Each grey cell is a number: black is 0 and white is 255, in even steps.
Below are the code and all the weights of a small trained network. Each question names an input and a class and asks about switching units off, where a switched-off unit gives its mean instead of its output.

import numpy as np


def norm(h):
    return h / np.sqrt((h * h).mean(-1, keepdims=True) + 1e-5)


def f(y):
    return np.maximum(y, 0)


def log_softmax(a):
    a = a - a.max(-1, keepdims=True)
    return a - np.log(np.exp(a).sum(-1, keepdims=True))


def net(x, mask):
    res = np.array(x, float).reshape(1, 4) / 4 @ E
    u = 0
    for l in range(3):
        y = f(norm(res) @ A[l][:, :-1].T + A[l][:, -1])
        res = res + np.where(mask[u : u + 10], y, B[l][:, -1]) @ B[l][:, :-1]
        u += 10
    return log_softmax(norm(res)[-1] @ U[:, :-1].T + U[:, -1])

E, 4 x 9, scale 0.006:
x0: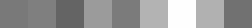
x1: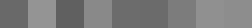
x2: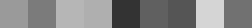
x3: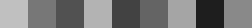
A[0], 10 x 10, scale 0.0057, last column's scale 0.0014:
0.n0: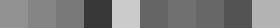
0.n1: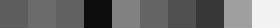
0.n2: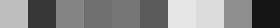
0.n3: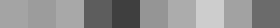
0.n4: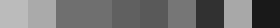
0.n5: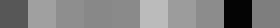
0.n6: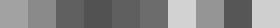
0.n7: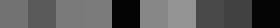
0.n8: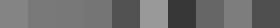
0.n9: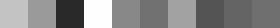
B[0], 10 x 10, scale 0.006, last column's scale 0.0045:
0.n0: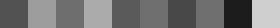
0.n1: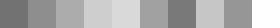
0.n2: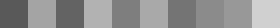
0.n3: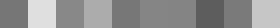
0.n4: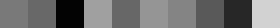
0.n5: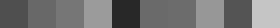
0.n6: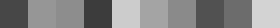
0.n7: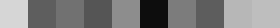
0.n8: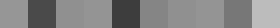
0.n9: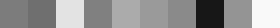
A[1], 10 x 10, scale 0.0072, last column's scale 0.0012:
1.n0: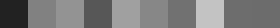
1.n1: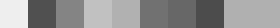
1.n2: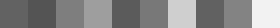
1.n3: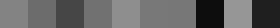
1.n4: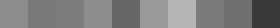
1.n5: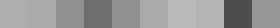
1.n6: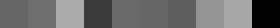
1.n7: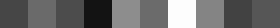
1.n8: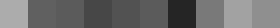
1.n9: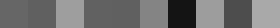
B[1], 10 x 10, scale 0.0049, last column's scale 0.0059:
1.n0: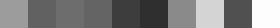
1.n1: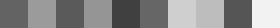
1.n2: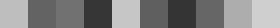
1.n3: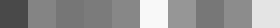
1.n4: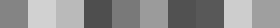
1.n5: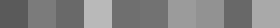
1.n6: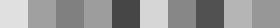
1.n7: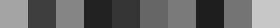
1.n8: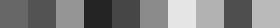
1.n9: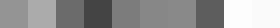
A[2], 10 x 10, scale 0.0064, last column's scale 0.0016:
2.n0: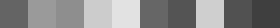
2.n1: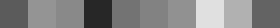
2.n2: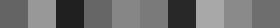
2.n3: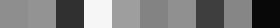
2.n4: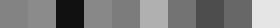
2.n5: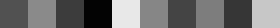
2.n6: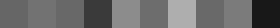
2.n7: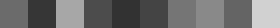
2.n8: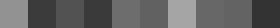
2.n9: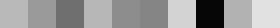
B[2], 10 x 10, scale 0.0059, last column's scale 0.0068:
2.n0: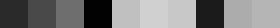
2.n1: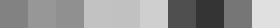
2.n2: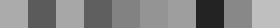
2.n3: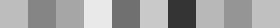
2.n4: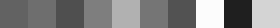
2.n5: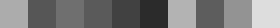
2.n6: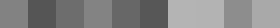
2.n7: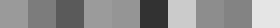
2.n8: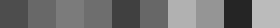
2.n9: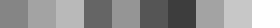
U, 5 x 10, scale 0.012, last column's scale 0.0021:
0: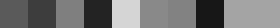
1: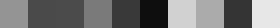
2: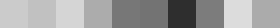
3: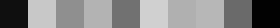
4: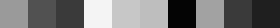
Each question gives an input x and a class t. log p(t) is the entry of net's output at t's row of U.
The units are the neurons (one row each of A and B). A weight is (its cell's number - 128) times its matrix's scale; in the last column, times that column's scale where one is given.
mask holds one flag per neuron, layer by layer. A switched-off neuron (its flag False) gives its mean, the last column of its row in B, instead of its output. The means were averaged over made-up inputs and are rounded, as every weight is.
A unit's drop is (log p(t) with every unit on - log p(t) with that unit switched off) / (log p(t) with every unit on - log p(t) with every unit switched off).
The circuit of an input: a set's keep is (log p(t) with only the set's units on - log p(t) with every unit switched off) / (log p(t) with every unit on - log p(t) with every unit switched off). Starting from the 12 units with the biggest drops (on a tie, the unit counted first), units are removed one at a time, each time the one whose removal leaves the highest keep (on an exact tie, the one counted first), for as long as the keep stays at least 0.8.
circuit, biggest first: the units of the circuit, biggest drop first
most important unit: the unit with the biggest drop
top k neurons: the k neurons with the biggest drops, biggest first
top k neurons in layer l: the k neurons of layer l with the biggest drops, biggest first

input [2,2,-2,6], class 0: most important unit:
0.n9
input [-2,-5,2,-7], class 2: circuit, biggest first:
[1.n9 2.n0]
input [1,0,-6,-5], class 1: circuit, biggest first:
[1.n0 2.n5]
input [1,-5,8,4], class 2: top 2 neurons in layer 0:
[0.n3 0.n2]
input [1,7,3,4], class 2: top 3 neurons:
[0.n9 2.n9 1.n0]
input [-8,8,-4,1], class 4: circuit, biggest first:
[0.n4 0.n1]
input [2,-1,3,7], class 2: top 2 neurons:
[0.n9 2.n9]
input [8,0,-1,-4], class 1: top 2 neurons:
[1.n7 0.n1]
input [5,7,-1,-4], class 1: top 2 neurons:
[0.n1 1.n7]
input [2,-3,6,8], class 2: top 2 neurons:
[0.n9 2.n9]
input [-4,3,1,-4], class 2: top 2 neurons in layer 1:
[1.n9 1.n6]
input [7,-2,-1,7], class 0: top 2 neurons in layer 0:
[0.n6 0.n1]
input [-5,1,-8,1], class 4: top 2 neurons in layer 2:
[2.n3 2.n4]
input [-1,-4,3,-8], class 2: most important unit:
1.n9
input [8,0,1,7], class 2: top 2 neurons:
[2.n9 0.n2]
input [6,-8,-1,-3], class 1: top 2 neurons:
[0.n1 1.n7]
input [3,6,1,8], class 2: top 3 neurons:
[0.n9 2.n9 2.n3]
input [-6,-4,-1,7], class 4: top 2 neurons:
[0.n4 0.n1]
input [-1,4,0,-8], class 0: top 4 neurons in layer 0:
[0.n7 0.n8 0.n9 0.n0]
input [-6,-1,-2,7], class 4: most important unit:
0.n4
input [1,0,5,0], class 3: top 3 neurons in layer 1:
[1.n9 1.n7 1.n2]
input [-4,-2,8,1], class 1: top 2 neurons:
[1.n8 0.n1]
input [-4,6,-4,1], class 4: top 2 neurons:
[0.n4 2.n3]
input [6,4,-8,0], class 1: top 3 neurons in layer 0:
[0.n5 0.n3 0.n7]
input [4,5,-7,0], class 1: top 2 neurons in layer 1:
[1.n9 1.n7]
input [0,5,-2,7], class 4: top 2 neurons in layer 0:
[0.n4 0.n9]
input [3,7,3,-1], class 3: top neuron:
[0.n3]
